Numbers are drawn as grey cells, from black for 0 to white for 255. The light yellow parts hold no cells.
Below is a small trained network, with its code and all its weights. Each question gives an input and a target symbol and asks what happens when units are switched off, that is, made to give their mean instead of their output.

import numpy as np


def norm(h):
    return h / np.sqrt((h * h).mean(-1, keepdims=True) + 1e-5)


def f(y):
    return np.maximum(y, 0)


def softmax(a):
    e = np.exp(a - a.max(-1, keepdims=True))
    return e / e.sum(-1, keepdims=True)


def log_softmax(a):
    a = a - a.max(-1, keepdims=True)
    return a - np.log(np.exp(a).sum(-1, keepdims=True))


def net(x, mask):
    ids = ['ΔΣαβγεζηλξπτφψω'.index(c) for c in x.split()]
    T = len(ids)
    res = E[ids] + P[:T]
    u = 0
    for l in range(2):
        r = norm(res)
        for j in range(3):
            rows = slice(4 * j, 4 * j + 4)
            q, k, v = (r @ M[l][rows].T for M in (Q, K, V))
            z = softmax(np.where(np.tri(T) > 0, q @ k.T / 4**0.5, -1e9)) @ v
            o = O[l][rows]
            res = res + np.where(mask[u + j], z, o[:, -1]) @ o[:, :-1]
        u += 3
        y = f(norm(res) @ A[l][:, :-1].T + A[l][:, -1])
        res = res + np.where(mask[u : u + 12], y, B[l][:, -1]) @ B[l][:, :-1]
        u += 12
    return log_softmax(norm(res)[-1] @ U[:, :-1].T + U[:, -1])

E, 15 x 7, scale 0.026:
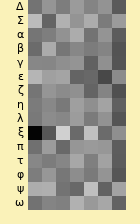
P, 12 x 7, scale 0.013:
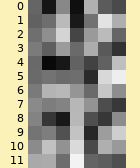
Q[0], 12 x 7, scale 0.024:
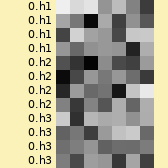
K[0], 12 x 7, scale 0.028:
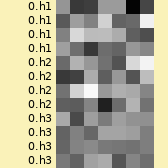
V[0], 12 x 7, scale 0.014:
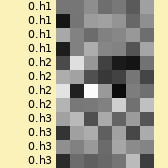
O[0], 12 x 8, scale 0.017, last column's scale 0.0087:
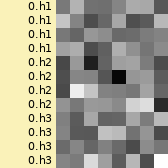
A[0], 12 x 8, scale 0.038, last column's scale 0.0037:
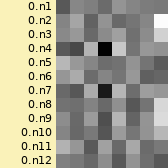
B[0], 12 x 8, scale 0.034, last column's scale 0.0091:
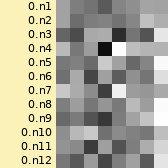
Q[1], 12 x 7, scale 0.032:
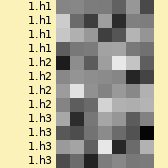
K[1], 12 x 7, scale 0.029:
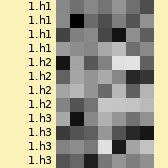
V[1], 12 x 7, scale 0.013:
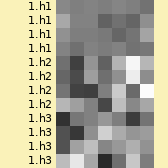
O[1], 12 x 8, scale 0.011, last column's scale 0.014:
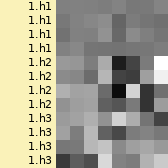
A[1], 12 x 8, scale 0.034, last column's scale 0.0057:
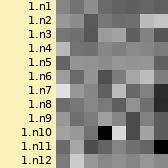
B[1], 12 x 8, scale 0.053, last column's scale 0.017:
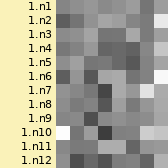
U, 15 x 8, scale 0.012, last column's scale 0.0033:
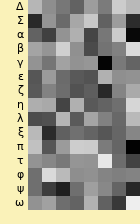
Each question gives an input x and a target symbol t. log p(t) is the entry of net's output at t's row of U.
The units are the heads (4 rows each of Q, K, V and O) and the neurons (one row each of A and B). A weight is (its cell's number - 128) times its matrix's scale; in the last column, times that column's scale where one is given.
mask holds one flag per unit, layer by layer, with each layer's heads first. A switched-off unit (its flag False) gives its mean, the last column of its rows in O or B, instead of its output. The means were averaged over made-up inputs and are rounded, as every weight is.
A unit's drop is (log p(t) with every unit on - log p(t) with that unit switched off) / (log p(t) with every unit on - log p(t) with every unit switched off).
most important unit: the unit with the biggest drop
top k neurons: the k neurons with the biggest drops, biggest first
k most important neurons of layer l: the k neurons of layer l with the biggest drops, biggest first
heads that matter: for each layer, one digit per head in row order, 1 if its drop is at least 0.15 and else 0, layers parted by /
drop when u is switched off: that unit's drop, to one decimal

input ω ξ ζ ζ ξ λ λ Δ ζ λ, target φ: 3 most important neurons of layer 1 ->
1.n3, 1.n10, 1.n6
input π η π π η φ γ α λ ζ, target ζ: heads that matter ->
110 / 010
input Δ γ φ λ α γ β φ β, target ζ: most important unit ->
0.h2
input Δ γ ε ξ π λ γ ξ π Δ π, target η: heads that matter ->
100 / 000
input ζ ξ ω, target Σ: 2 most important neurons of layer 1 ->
1.n10, 1.n11
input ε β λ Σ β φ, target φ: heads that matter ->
010 / 010
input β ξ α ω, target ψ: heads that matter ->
010 / 000
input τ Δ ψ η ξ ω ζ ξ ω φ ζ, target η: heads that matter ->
100 / 000
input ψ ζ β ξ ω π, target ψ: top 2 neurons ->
0.n12, 1.n10
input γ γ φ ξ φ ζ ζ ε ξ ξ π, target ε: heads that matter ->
010 / 010
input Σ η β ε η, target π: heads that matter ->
111 / 010
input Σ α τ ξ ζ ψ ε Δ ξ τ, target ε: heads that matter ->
010 / 010
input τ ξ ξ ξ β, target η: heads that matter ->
000 / 000
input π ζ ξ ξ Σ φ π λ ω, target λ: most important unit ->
0.h1
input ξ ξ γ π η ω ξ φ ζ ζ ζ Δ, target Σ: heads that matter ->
010 / 000
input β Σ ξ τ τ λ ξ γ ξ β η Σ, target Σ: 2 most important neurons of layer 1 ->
1.n10, 1.n6
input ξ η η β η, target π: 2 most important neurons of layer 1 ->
1.n6, 1.n10
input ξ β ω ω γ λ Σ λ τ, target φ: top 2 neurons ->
1.n3, 1.n10
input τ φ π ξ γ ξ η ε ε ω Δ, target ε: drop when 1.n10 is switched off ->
0.1
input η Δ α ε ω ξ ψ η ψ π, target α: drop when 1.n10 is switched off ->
0.1
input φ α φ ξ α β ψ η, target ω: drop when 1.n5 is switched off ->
0.3
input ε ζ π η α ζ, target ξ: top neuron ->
1.n6
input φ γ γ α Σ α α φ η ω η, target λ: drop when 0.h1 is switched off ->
0.7
